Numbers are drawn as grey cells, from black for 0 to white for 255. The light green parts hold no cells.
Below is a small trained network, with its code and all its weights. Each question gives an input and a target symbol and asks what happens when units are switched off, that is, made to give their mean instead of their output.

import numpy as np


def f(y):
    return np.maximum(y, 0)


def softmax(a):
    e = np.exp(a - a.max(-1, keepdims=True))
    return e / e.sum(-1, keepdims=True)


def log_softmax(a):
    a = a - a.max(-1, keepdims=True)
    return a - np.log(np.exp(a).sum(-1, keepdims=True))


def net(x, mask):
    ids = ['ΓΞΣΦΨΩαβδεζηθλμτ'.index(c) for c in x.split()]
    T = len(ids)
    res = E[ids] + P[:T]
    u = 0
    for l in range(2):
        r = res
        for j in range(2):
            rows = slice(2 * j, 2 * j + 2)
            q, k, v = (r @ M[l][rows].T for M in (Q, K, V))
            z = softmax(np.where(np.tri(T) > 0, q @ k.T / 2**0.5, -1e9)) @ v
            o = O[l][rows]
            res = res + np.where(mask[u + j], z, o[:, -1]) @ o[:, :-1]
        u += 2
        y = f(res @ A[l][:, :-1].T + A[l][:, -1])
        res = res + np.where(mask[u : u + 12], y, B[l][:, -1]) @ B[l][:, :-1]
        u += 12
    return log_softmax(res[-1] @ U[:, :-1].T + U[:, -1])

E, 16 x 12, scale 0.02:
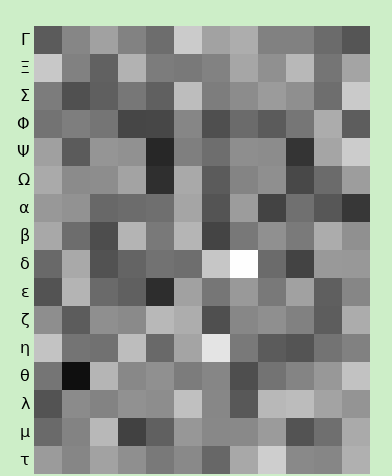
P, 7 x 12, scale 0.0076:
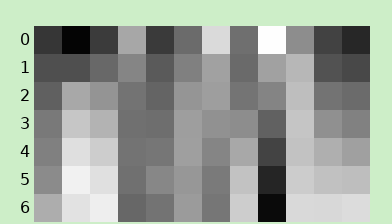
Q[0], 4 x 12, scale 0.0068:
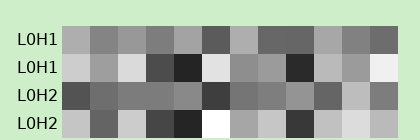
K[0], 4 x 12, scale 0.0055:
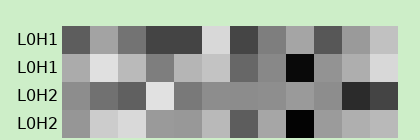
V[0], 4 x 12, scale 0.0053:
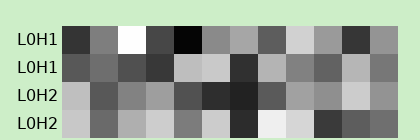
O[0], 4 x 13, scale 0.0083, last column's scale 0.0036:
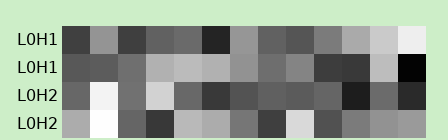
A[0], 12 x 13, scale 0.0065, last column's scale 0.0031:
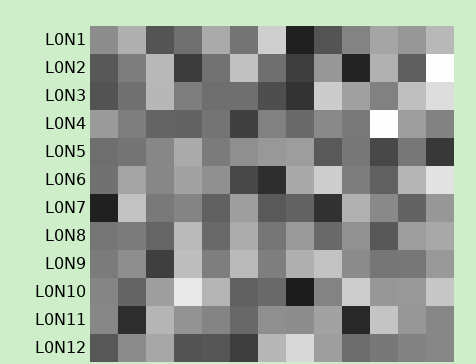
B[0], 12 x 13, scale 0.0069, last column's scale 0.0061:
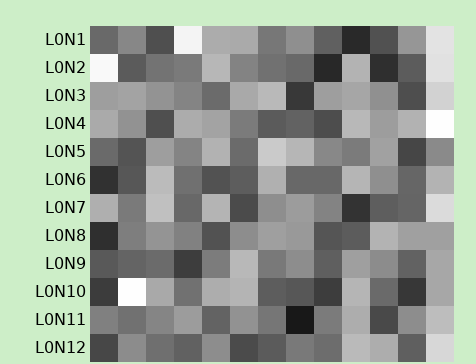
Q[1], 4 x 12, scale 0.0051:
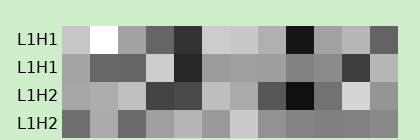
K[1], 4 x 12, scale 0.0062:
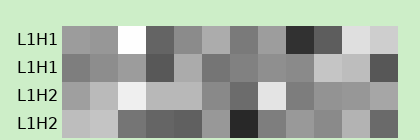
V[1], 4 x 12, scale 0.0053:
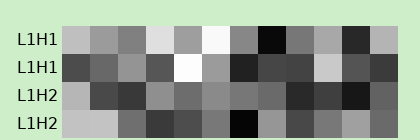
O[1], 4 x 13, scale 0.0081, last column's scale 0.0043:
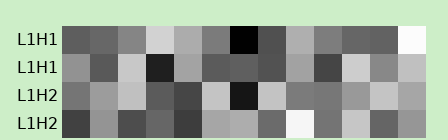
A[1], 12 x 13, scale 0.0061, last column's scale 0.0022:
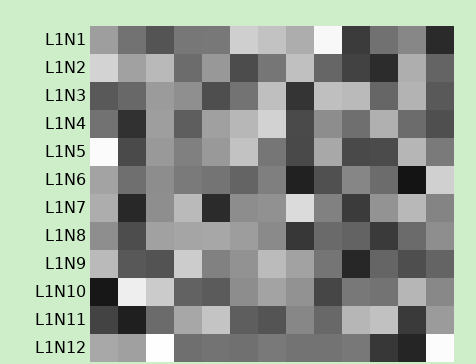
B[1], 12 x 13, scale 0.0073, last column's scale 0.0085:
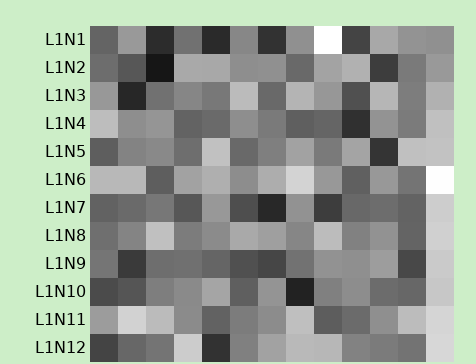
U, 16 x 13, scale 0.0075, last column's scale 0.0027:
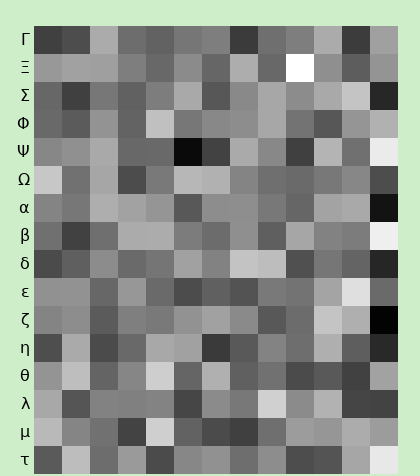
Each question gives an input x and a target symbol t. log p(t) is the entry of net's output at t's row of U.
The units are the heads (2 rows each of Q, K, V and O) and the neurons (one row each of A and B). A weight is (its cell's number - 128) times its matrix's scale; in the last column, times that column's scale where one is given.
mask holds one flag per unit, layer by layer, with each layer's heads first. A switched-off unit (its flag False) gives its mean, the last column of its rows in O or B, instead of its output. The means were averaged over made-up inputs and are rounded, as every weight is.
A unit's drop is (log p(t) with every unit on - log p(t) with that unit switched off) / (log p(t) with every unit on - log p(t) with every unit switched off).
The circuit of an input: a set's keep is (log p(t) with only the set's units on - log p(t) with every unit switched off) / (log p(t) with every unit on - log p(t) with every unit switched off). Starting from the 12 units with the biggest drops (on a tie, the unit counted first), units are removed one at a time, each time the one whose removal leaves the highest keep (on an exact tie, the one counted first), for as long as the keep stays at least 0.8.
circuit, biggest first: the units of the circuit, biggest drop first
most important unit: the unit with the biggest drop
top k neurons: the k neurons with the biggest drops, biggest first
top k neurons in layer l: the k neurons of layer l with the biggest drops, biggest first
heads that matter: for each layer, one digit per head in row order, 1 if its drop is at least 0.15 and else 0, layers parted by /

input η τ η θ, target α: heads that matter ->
00 / 10
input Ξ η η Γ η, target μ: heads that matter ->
01 / 10
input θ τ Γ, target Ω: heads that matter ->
01 / 10
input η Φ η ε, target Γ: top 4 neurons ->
[L1N10; L1N6; L0N7; L1N11]
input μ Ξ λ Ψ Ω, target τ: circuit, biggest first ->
[L0H2; L1H1]
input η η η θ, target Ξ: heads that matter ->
00 / 00
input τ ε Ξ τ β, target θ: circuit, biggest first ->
[L1H2; L0H2; L0N6]
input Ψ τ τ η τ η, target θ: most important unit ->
L1H2
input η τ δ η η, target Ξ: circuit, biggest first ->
[L0H1; L1H1]
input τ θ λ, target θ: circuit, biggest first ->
[L1H2; L1N6; L0N3]
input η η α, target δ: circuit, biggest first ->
[L1N12; L0N4; L0N7]
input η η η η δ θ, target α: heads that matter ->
01 / 10
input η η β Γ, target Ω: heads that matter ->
01 / 00
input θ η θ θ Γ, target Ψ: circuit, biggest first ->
[L1H1; L0N10]
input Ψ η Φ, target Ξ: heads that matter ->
00 / 11
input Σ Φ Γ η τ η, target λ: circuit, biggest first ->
[L1H2; L1N9; L0H1]
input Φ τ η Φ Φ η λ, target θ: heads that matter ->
00 / 01
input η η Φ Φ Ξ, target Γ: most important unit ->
L0H2
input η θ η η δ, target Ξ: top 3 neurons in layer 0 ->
[L0N12; L0N11; L0N1]
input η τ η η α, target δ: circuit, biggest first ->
[L1N12; L0H1; L0N4]
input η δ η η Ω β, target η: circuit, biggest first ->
[L0H2; L1H2]
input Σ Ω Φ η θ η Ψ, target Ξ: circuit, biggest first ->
[L0H1; L1H1]
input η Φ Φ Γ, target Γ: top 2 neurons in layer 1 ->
[L1N10; L1N6]
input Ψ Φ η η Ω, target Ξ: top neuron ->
[L0N2]
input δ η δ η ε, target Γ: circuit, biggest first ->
[L1N10; L1N6]
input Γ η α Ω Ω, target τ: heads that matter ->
01 / 00
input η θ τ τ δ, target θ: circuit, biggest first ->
[L1H2]
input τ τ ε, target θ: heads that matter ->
10 / 01
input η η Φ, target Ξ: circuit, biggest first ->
[L0N2; L1H2]
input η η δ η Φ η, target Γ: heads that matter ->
01 / 00
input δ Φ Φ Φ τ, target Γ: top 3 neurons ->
[L0N6; L1N10; L0N7]
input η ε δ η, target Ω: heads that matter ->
11 / 10
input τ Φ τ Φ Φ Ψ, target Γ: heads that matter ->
01 / 01
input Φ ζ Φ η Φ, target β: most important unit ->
L1N2
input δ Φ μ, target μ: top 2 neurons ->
[L0N2; L1N12]
